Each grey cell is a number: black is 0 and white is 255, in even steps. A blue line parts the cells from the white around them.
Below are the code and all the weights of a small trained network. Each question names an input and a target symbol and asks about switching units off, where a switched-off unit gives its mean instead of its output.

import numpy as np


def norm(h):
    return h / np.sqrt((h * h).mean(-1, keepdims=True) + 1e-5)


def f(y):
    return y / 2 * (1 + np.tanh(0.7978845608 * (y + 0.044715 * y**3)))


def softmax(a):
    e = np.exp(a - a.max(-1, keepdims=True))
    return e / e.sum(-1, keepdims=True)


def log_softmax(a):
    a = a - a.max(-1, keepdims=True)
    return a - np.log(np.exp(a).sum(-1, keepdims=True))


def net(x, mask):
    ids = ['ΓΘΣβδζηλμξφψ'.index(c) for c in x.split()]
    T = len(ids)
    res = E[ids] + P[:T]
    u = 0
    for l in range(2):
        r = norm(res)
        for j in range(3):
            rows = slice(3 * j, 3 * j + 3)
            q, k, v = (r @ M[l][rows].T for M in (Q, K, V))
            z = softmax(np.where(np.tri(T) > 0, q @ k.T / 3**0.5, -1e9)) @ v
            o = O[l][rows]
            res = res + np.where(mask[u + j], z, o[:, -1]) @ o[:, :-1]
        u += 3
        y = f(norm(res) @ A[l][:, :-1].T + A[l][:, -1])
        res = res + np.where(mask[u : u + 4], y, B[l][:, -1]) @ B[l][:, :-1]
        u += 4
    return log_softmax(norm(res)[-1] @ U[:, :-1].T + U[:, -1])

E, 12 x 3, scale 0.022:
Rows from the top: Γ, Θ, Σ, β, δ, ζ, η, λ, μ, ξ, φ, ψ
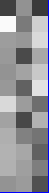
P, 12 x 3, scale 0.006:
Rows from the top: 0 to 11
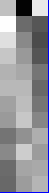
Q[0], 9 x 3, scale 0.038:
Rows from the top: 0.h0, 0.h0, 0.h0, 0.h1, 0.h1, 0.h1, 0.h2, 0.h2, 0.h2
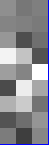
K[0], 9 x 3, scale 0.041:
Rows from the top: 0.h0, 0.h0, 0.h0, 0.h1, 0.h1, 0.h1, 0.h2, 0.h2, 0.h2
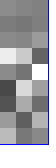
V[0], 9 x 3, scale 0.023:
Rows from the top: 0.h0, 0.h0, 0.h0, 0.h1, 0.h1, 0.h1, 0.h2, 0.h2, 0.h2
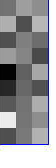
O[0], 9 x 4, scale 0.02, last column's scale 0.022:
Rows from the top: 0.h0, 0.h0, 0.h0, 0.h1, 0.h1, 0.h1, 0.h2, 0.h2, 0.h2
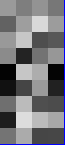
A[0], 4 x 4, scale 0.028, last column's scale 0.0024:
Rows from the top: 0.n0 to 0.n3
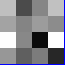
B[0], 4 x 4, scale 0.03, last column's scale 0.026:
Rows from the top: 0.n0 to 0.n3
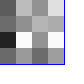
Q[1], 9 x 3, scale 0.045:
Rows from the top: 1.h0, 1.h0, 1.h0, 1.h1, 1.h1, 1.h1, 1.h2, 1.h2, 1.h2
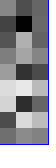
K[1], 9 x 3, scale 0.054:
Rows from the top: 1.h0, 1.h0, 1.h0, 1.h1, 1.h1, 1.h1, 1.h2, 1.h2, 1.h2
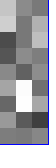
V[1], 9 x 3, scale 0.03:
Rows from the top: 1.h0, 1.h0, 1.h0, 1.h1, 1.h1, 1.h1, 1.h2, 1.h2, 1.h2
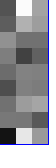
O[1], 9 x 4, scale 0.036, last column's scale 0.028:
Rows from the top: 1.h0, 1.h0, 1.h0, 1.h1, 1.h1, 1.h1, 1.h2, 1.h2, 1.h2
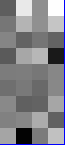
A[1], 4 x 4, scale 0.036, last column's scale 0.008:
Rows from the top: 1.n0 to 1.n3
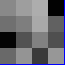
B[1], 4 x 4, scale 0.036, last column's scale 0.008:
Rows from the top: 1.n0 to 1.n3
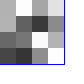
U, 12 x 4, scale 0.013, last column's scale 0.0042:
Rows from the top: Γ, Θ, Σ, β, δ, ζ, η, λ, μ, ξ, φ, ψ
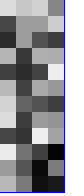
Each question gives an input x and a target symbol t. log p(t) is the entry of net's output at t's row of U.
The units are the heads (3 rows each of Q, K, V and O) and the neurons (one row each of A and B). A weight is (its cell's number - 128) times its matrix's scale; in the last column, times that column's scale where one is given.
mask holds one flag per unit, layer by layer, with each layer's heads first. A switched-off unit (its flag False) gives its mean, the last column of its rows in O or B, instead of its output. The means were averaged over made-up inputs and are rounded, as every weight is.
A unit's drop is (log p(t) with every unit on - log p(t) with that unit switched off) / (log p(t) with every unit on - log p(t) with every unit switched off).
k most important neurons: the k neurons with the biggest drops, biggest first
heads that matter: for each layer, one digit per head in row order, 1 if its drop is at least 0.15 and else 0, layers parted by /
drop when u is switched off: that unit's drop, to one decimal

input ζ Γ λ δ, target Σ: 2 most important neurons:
[0.n2 1.n3]
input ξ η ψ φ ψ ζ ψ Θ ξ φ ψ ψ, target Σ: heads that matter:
110 / 101
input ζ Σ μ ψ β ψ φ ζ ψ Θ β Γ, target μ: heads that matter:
010 / 001
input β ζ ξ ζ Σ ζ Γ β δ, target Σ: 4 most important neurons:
[0.n2 1.n3 1.n0 1.n2]
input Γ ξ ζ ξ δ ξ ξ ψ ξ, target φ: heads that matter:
011 / 100
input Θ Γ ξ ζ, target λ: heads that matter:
010 / 100
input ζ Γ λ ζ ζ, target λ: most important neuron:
[0.n2]
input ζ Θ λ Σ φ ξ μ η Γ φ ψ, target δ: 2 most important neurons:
[1.n3 0.n2]
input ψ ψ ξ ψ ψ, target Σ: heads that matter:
110 / 111
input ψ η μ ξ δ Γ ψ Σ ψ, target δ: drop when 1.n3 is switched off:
0.3
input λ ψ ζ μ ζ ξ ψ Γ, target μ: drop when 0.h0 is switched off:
0.0
